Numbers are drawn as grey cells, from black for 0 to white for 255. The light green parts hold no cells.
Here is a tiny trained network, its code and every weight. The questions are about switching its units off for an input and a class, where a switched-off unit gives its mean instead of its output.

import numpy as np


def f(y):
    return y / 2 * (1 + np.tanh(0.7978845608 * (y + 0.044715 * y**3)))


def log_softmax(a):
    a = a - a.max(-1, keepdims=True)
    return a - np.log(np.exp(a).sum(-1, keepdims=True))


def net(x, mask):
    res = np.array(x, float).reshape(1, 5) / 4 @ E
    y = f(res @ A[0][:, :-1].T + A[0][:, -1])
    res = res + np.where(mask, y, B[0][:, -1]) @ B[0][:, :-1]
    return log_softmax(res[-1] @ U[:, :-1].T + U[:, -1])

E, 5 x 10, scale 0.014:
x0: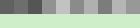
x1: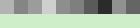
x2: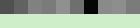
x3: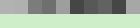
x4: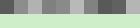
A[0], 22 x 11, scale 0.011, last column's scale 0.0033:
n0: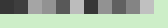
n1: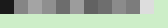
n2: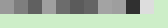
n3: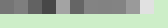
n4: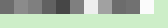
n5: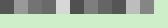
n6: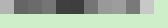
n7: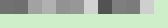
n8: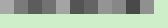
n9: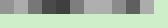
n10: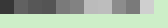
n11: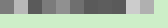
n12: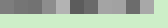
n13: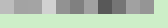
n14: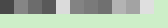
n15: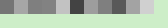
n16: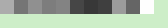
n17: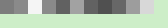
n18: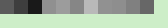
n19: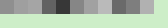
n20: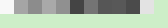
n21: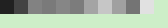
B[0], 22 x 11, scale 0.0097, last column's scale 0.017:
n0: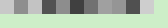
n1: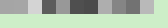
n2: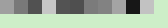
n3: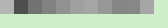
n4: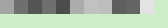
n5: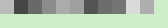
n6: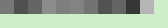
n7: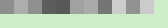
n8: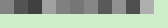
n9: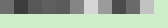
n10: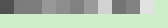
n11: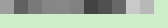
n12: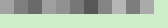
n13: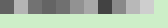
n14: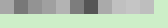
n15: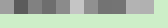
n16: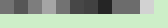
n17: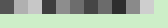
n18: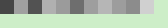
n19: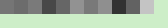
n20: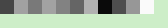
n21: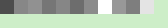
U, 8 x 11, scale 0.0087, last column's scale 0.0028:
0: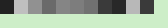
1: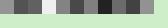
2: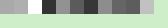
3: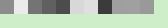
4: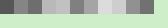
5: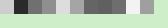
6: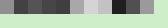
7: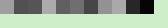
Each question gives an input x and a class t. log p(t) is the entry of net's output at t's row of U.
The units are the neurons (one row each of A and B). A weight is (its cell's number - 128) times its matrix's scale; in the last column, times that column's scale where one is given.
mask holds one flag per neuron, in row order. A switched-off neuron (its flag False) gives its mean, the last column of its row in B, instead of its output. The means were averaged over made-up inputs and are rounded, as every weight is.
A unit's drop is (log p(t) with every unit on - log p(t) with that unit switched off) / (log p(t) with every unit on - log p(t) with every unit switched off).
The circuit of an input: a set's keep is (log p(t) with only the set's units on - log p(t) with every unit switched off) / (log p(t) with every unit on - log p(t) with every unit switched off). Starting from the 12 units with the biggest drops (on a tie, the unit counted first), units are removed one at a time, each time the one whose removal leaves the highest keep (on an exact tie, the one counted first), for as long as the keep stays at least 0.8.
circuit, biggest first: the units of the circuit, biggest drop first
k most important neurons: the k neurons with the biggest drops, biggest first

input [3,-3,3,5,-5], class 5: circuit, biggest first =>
[n5]
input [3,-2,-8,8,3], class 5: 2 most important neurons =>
[n5, n11]
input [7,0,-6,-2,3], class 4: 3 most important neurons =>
[n18, n20, n14]
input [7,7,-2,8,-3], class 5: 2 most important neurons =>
[n5, n15]
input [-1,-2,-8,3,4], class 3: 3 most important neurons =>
[n13, n7, n21]
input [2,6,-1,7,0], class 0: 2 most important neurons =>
[n20, n13]
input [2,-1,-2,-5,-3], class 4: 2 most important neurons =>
[n18, n21]
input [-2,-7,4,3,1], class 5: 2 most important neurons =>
[n5, n4]
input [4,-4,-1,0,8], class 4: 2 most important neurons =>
[n21, n10]
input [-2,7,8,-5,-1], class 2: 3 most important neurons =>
[n0, n1, n17]
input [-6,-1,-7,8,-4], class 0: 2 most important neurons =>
[n20, n13]
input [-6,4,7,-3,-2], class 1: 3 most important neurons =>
[n16, n2, n21]
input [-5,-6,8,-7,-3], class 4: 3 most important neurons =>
[n21, n10, n17]
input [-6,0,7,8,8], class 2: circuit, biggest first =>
[n0]
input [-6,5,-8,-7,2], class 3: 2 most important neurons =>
[n7, n13]
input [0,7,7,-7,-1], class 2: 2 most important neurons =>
[n1, n0]
